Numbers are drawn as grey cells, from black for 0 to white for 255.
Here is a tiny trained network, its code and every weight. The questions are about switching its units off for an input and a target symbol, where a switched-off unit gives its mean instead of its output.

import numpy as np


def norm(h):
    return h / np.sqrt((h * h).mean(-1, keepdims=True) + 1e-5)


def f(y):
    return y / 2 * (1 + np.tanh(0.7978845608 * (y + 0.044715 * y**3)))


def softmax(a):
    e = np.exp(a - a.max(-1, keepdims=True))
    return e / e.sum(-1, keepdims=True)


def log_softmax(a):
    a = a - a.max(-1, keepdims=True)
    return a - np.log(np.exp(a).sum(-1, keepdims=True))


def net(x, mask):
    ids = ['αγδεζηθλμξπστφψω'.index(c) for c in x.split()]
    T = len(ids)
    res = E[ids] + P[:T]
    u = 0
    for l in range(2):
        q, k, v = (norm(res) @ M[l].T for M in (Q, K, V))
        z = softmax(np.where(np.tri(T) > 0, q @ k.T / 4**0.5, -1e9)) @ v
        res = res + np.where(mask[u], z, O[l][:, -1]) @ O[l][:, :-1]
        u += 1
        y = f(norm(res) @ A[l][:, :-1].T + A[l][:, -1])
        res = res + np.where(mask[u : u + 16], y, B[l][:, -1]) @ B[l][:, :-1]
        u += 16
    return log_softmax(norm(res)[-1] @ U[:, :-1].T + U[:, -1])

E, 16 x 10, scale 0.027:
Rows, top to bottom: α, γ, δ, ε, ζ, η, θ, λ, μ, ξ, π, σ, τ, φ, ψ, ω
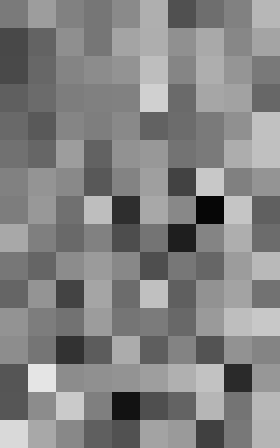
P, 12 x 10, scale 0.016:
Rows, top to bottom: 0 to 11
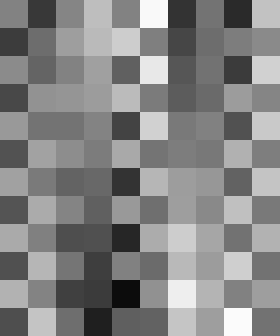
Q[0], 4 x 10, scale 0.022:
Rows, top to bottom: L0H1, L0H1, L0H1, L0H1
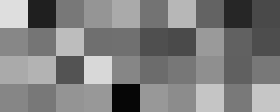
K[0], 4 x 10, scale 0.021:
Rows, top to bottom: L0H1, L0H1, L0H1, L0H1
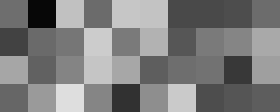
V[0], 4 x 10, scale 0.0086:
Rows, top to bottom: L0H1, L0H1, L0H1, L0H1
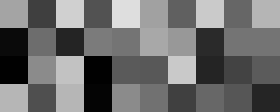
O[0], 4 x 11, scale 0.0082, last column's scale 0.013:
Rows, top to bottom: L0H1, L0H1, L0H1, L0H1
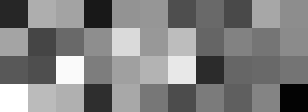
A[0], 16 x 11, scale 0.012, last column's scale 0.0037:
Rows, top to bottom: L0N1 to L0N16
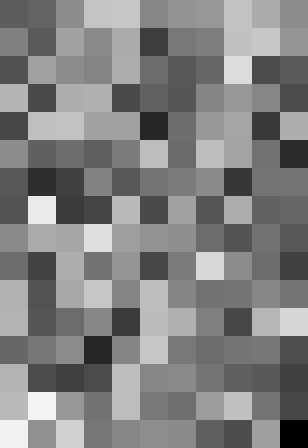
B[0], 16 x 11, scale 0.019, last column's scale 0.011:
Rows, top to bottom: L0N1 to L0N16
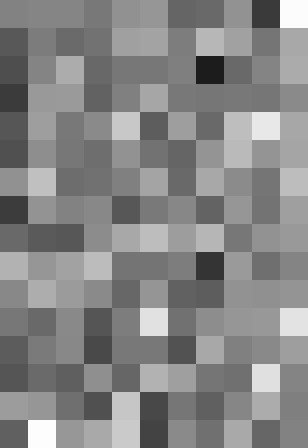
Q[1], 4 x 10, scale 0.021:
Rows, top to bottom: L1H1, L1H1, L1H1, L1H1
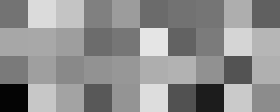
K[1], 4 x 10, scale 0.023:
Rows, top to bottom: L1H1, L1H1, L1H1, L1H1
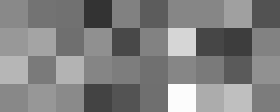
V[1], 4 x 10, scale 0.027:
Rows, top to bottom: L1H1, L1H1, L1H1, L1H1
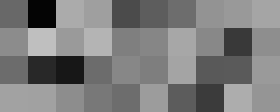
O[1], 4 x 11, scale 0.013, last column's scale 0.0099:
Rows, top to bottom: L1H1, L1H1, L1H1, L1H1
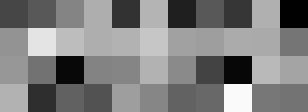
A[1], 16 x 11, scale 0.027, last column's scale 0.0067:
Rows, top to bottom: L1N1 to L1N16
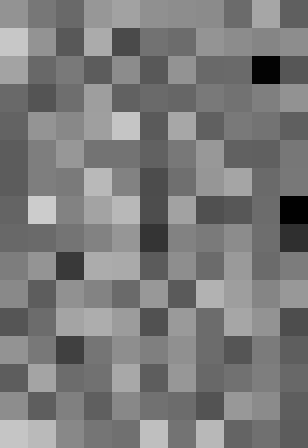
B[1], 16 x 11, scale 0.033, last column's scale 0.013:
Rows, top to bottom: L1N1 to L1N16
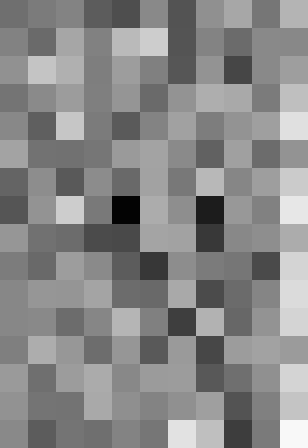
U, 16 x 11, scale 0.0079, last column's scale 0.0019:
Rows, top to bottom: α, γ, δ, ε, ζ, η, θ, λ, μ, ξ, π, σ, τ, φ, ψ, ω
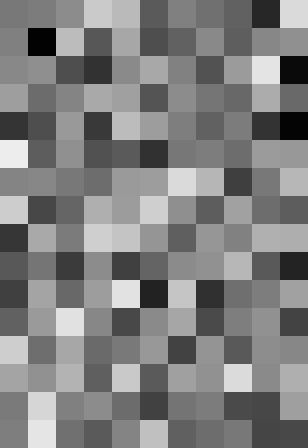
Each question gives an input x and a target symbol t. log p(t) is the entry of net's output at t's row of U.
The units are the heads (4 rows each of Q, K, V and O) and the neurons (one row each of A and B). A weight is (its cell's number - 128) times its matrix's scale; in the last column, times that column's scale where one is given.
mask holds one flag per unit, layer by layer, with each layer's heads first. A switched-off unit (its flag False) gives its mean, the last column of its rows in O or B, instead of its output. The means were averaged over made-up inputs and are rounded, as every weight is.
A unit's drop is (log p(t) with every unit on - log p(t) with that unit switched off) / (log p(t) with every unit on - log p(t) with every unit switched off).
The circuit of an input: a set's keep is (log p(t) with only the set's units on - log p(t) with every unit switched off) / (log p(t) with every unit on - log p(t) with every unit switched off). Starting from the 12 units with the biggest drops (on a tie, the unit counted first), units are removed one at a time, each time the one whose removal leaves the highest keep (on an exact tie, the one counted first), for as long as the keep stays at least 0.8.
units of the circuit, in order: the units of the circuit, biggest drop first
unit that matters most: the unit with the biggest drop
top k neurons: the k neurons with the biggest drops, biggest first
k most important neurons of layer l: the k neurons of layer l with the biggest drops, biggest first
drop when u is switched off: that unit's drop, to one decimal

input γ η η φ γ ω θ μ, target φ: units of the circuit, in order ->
L1H1, L0H1
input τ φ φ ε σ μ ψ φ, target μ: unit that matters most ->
L1H1
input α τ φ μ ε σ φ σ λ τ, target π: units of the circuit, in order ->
L1H1, L1N13, L0N12
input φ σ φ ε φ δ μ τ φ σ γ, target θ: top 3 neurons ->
L0N2, L0N1, L0N12
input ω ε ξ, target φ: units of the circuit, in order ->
L1H1, L0N16
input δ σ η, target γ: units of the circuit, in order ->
L1H1, L1N8
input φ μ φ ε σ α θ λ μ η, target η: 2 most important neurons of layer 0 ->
L0N15, L0N12
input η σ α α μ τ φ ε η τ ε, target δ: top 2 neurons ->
L1N13, L0N14
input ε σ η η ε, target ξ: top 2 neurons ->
L0N6, L1N16
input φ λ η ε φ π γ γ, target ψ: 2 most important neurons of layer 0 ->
L0N12, L0N1
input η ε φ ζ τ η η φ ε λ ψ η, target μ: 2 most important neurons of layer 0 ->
L0N1, L0N3
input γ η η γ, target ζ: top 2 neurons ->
L0N13, L0N3
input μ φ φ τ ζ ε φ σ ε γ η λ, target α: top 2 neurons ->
L1N3, L1N8
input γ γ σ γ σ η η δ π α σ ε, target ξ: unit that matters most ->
L0H1
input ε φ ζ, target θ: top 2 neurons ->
L1N16, L0N5
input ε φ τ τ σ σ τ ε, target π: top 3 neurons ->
L1N13, L0N12, L1N8
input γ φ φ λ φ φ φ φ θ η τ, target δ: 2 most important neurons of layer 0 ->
L0N14, L0N12
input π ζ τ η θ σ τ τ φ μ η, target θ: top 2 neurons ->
L0N2, L0N1
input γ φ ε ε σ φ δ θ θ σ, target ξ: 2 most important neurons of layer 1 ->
L1N9, L1N7
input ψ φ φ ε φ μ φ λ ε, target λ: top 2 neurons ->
L0N12, L1N8
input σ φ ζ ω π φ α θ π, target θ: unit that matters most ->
L1N16
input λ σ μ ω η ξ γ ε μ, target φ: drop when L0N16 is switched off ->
0.1
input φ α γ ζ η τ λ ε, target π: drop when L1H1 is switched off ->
0.9
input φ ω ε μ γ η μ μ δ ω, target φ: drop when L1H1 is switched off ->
1.0
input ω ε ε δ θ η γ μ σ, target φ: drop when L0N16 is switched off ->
0.9
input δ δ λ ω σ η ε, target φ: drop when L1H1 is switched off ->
1.0
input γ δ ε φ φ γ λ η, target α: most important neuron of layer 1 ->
L1N3
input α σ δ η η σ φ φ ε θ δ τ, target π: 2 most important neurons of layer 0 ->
L0N8, L0N14
